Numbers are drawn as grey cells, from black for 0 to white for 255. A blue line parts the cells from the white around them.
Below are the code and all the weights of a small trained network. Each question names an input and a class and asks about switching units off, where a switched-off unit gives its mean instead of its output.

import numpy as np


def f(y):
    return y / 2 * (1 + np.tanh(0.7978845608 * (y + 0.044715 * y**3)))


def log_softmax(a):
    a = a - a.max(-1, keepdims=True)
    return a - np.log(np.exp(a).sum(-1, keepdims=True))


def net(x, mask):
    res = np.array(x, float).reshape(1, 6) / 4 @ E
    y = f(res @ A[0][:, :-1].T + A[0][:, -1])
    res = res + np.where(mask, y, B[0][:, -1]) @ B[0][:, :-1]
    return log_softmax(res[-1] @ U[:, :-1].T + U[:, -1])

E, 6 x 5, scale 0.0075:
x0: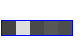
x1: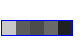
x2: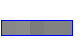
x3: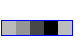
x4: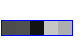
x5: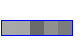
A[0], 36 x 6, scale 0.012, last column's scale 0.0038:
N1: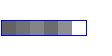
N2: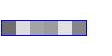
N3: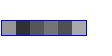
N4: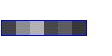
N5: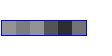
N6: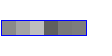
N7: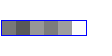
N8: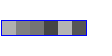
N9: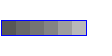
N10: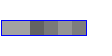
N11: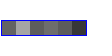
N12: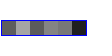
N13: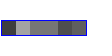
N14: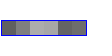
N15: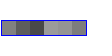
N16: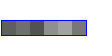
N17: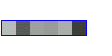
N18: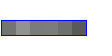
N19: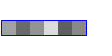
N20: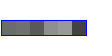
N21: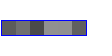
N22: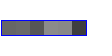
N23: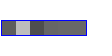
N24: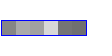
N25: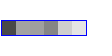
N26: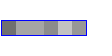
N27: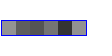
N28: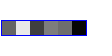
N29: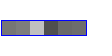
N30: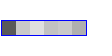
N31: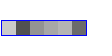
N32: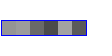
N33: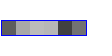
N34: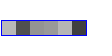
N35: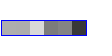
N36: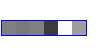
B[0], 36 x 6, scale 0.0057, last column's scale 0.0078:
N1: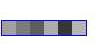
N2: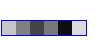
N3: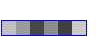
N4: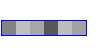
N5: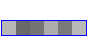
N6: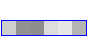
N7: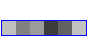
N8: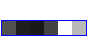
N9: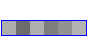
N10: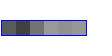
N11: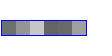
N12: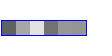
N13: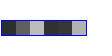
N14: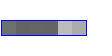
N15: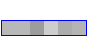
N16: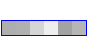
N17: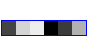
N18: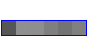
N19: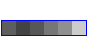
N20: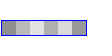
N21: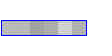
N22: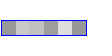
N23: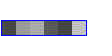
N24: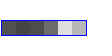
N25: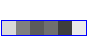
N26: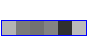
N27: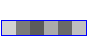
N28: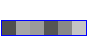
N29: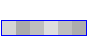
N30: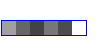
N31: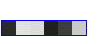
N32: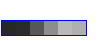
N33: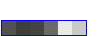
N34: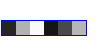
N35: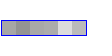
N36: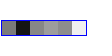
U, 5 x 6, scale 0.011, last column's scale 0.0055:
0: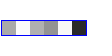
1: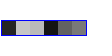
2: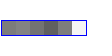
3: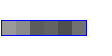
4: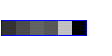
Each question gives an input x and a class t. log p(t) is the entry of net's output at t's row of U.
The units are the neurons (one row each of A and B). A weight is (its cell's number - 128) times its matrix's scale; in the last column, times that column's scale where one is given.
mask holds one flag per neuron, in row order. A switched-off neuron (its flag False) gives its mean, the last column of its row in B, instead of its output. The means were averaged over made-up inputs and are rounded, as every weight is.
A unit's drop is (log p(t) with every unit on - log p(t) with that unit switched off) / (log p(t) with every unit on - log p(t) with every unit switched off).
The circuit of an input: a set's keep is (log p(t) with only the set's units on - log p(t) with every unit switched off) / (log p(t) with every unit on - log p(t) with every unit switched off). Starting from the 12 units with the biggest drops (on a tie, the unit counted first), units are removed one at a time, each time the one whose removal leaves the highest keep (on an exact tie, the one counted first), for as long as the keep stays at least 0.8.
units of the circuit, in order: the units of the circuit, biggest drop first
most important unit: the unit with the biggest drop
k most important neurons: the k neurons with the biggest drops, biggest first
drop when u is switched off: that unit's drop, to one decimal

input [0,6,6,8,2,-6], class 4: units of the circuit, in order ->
(N8 N32)
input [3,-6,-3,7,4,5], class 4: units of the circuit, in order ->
(N36)
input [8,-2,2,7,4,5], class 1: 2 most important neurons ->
(N23 N28)
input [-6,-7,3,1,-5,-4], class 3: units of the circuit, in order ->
(N30 N2)
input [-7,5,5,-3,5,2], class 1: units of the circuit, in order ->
(N31 N34)
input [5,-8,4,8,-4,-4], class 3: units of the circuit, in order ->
(N2 N25)
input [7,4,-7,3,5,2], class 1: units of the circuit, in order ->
(N23 N28)
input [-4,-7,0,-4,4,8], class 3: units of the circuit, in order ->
(N2 N30)
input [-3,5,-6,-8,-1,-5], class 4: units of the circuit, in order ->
(N33 N19)
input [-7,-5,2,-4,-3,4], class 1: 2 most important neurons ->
(N31 N17)
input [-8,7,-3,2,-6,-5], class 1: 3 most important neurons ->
(N31 N17 N34)
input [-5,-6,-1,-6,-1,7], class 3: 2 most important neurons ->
(N30 N2)
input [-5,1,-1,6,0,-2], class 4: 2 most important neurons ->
(N8 N36)
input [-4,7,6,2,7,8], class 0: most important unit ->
N15
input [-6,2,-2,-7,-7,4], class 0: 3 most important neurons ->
(N35 N29 N6)
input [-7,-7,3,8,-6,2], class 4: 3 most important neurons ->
(N8 N36 N32)
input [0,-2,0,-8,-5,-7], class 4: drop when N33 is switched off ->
0.2
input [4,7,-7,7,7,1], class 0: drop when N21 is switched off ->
0.2
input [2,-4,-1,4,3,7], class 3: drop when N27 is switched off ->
-0.1
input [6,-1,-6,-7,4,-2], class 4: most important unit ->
N33
